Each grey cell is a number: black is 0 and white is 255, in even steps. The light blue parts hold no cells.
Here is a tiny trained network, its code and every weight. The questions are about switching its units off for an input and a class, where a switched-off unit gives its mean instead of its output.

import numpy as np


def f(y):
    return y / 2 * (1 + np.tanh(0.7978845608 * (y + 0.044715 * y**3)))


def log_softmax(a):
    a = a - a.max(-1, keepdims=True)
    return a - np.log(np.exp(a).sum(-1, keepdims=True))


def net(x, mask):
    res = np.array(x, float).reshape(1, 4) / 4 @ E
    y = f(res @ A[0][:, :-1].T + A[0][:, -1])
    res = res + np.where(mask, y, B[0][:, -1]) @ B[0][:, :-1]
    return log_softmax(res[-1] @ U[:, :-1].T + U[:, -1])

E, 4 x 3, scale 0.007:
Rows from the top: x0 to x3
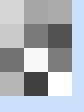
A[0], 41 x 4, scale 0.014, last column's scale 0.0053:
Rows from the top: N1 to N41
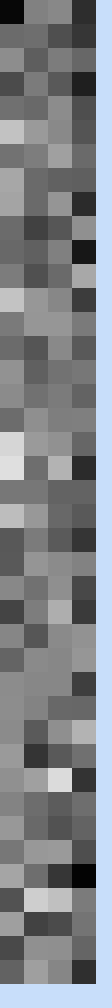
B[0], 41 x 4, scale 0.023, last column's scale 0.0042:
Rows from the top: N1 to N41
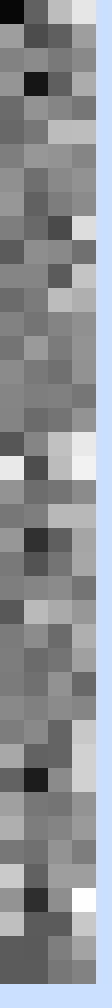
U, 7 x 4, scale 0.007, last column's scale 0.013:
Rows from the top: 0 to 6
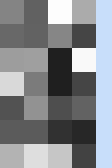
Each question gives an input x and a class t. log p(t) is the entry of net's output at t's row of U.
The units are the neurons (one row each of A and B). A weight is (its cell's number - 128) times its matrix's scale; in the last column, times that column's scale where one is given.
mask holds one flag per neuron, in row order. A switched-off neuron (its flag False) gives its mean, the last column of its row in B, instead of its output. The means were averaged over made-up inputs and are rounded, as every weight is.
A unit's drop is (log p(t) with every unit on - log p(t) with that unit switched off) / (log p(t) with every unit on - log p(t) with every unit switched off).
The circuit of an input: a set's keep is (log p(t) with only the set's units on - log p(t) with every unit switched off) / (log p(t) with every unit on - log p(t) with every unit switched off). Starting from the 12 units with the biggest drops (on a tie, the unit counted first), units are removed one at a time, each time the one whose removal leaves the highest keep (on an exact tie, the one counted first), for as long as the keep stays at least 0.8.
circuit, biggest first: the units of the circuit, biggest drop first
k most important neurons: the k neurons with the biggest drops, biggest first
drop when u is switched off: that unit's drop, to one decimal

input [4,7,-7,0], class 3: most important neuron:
[N39]
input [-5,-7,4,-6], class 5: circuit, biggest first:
[N4; N23]
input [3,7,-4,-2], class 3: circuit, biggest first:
[N39; N1]
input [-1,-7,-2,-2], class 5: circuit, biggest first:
[N20; N19]
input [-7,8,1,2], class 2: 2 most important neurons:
[N20; N38]
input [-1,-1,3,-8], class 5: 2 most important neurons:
[N1; N4]
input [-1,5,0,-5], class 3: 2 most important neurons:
[N1; N37]
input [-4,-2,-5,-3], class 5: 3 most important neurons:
[N1; N20; N4]
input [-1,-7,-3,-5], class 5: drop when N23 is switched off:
0.1
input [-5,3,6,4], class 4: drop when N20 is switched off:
0.5
